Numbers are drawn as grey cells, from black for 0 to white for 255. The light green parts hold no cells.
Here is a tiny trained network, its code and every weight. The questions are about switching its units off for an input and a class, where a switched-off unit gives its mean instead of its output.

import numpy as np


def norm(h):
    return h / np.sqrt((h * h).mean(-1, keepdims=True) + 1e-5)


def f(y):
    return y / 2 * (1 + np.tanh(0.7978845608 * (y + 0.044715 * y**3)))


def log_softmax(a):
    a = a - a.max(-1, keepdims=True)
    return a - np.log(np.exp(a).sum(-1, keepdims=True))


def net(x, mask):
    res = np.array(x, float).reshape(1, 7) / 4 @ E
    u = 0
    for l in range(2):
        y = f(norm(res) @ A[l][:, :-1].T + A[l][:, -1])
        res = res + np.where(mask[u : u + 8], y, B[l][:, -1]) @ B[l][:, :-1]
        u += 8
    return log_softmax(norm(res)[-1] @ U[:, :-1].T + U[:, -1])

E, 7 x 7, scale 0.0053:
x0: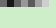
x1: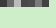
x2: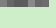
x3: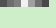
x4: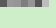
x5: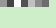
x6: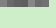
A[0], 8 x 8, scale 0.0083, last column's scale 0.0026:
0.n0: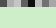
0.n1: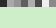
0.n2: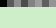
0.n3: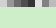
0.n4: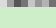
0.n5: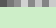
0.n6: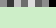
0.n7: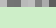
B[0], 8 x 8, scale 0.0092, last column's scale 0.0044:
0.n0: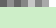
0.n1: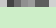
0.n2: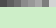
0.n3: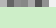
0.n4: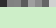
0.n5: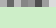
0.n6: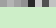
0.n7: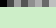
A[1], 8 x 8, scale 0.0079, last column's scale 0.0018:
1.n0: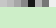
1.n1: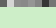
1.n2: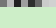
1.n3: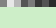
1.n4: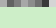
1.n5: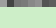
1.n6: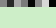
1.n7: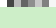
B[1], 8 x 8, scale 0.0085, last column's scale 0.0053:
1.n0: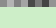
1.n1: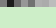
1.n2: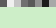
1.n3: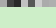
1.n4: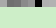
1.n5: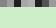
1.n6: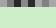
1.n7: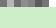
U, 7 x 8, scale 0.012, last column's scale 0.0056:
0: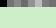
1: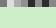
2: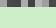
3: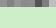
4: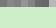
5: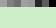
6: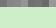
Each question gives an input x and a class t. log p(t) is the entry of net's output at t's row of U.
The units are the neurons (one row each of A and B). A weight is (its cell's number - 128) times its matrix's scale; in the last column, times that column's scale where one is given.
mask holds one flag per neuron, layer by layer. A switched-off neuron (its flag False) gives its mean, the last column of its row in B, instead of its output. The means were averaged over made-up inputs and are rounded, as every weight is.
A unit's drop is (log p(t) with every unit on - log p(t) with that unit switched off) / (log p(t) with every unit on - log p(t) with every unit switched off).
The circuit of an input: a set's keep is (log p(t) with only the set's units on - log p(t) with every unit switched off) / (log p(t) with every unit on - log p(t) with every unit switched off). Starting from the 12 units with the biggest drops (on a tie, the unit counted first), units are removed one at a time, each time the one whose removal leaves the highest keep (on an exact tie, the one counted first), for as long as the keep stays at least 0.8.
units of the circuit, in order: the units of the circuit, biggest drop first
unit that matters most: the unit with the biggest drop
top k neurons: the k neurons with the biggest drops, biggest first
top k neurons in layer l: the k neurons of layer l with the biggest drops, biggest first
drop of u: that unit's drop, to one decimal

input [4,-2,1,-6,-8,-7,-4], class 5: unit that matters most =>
0.n3
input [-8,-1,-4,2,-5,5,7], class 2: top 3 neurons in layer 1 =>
(1.n3; 1.n1; 1.n2)
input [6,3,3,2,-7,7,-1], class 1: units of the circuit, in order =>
(0.n6; 1.n7)
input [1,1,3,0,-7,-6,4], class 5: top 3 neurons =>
(0.n3; 1.n4; 0.n6)
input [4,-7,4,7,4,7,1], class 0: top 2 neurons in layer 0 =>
(0.n7; 0.n3)
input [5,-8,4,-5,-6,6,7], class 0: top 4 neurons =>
(0.n4; 0.n7; 0.n1; 0.n5)
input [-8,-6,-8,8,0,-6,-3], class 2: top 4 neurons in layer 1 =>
(1.n1; 1.n3; 1.n7; 1.n5)
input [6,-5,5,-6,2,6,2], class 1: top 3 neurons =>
(0.n6; 0.n0; 1.n7)
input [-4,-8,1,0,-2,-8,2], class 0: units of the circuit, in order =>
(0.n4; 0.n7; 0.n1)
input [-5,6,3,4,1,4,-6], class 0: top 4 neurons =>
(0.n2; 0.n1; 0.n3; 0.n0)
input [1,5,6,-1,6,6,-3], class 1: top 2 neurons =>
(0.n6; 0.n3)
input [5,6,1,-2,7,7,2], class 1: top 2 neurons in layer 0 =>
(0.n6; 0.n7)
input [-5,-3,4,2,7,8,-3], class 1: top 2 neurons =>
(0.n6; 1.n0)
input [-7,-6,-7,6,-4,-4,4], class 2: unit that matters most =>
1.n1
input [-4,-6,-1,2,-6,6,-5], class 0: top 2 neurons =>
(0.n7; 0.n4)
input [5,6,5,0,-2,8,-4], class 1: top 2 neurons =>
(0.n6; 0.n7)
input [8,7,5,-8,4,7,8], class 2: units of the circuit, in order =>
(1.n6; 0.n4)
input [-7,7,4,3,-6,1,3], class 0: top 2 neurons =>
(0.n2; 0.n1)
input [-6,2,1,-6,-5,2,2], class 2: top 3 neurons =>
(1.n3; 0.n1; 0.n5)
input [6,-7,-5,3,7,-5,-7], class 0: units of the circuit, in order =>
(0.n7)
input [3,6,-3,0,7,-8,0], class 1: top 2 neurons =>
(1.n2; 0.n7)
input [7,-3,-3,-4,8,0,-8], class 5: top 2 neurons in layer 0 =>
(0.n1; 0.n6)
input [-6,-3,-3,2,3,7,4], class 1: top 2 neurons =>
(0.n6; 1.n0)
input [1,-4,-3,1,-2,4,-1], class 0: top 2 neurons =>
(0.n7; 0.n4)
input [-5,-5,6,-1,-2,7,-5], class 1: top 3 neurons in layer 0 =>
(0.n6; 0.n0; 0.n2)
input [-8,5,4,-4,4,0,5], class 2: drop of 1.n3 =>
0.5
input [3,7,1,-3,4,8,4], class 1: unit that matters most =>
0.n6
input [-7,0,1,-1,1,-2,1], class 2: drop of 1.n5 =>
0.0
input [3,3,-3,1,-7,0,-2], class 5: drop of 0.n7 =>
0.1
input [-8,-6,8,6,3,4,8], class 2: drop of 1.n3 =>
0.3
